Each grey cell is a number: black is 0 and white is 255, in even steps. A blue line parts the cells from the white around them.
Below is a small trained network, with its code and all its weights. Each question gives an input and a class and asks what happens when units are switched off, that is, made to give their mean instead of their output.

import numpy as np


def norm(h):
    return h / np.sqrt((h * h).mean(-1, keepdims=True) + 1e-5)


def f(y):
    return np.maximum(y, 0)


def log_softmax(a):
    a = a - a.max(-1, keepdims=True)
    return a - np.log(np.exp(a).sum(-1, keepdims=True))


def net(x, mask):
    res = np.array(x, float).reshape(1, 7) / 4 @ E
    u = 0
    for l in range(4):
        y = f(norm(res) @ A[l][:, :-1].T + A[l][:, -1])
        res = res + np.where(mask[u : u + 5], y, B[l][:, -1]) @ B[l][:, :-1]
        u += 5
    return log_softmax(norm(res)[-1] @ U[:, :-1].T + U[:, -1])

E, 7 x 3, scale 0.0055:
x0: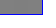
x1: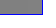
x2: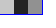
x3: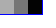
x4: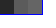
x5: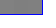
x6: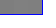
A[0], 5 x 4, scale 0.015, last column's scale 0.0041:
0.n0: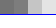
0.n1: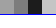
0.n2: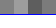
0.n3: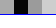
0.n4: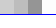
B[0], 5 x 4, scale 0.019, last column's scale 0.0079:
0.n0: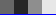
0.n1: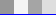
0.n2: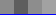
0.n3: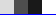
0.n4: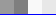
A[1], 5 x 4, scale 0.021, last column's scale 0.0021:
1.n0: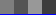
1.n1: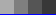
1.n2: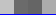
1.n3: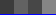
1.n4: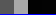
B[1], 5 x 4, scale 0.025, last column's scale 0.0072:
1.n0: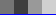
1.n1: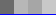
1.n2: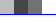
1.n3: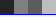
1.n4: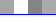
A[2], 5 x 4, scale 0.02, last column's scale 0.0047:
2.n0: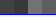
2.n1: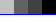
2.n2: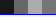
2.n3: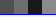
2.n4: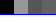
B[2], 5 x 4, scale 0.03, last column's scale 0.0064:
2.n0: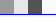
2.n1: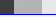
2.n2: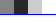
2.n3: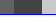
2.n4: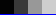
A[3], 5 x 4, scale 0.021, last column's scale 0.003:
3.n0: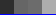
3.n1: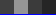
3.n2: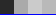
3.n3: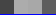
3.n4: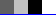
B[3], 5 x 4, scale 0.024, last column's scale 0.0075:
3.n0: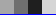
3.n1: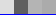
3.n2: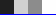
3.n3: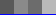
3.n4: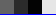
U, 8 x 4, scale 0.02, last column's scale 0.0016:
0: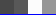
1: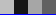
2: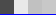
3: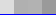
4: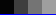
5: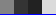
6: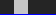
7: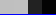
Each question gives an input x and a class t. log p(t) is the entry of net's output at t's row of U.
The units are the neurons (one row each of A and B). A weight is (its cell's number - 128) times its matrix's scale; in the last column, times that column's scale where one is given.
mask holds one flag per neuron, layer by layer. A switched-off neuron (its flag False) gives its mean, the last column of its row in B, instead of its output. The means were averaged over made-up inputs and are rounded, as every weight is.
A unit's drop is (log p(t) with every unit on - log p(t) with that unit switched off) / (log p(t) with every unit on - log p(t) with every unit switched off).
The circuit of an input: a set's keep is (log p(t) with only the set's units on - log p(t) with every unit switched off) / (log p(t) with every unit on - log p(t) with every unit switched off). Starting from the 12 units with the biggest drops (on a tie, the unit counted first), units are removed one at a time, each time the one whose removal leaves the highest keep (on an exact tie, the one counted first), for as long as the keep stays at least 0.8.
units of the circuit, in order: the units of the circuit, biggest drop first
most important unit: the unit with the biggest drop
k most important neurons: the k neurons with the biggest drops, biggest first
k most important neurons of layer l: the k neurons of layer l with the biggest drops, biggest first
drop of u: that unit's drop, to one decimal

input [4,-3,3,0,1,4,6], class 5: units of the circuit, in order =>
0.n3
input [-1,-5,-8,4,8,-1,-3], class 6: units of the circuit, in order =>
0.n4, 3.n4, 1.n4
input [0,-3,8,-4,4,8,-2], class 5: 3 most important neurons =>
0.n4, 0.n1, 2.n2
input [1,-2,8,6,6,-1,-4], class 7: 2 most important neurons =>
0.n4, 2.n2
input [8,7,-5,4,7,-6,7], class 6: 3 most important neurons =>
0.n3, 0.n4, 2.n2
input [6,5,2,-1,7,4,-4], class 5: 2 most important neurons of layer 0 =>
0.n1, 0.n4
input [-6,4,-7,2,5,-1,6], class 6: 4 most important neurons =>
0.n0, 0.n4, 0.n3, 2.n2
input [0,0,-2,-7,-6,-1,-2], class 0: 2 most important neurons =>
0.n3, 1.n2
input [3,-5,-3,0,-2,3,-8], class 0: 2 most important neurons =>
0.n3, 0.n1
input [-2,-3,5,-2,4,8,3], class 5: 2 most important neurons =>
0.n4, 2.n2
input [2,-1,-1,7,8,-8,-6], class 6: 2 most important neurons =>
0.n3, 2.n2
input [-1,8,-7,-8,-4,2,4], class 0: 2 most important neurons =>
0.n3, 2.n2
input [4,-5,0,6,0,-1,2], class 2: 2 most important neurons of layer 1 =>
1.n2, 1.n3
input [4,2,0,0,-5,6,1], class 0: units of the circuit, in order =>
0.n4
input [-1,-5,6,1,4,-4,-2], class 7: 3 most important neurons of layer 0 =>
0.n3, 0.n4, 0.n0
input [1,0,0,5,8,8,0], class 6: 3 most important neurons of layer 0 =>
0.n3, 0.n4, 0.n1
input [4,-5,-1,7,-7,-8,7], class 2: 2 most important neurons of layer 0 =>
0.n3, 0.n1
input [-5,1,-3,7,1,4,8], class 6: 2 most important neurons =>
0.n3, 2.n2
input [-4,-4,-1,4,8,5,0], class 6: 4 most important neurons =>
0.n3, 2.n2, 0.n4, 1.n2
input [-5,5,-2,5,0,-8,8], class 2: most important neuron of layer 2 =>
2.n0
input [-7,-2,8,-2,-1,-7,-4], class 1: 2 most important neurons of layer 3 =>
3.n4, 3.n0
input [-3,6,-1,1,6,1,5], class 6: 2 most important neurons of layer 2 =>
2.n2, 2.n3
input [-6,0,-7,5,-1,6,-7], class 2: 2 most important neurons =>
0.n3, 2.n0
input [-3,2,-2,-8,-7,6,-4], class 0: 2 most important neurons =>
0.n3, 1.n2
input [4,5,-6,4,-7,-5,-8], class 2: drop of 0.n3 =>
0.5
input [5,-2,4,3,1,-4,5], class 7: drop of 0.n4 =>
0.3
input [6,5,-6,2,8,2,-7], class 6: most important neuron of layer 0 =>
0.n0
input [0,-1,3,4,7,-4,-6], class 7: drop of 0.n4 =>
0.5
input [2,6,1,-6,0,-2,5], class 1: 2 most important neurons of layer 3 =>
3.n2, 3.n4
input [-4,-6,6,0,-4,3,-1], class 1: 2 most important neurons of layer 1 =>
1.n2, 1.n4
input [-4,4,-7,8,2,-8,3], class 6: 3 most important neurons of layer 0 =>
0.n3, 0.n4, 0.n1
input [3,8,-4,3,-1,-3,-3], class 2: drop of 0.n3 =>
0.4
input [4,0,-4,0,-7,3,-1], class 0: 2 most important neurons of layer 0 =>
0.n3, 0.n1
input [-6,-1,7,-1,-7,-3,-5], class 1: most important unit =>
2.n0
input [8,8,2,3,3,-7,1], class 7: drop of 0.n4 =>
0.4
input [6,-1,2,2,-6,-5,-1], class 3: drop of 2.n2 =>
0.1
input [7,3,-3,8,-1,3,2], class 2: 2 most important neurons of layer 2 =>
2.n0, 2.n3
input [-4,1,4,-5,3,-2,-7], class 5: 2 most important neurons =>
0.n4, 0.n1
